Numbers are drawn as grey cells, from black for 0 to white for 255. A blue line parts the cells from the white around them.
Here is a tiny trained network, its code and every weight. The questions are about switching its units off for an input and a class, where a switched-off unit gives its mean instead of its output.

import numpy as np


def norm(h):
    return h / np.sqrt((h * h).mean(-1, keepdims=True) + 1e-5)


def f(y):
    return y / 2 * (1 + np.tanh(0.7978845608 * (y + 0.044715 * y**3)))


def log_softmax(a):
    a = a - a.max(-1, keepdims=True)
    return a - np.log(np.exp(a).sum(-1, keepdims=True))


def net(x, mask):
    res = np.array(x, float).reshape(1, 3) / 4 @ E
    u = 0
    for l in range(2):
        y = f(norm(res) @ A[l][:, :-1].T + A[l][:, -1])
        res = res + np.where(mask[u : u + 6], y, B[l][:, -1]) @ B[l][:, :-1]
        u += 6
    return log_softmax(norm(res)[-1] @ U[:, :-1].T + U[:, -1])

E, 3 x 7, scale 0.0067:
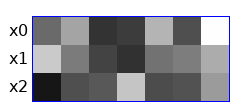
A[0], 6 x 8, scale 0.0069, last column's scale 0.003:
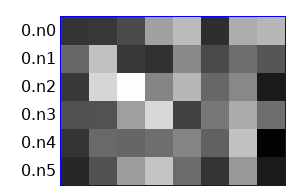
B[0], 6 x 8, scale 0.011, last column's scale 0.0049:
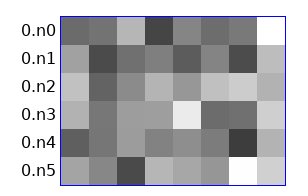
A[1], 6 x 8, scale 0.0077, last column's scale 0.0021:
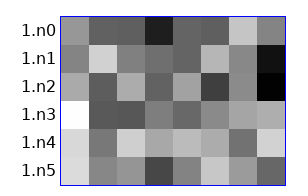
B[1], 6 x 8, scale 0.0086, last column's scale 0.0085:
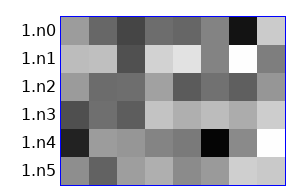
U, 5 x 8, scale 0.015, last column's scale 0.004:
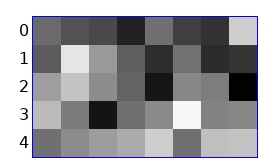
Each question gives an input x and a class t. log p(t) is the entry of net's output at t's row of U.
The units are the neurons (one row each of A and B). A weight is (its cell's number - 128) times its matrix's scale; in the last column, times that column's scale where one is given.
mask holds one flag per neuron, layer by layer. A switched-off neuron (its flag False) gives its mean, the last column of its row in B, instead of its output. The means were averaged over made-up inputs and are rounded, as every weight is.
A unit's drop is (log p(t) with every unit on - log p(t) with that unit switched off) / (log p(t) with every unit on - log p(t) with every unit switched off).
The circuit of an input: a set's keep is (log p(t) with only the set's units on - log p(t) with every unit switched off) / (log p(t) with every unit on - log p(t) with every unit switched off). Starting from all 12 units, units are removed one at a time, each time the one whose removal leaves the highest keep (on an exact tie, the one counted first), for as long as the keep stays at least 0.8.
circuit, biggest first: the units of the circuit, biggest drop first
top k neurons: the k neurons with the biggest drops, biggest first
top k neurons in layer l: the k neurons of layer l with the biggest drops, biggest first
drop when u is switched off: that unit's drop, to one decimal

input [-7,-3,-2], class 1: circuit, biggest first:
0.n5, 1.n3
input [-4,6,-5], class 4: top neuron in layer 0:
0.n1
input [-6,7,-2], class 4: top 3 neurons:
0.n1, 1.n0, 1.n5
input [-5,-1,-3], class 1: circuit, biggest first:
0.n5, 0.n3
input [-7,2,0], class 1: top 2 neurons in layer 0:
0.n5, 0.n2
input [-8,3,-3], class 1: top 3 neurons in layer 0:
0.n5, 0.n2, 0.n3
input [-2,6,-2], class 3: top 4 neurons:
0.n3, 0.n2, 1.n0, 1.n4
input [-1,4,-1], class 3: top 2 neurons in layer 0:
0.n3, 0.n2
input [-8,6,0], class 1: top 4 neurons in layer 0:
0.n5, 0.n2, 0.n3, 0.n1
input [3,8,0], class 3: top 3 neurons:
1.n4, 1.n3, 0.n0
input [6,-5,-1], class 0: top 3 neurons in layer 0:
0.n0, 0.n3, 0.n1
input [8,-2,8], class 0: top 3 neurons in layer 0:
0.n0, 0.n2, 0.n1
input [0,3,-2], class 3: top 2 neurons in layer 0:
0.n3, 0.n2
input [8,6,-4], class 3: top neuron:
1.n4
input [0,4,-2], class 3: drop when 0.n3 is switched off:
0.2
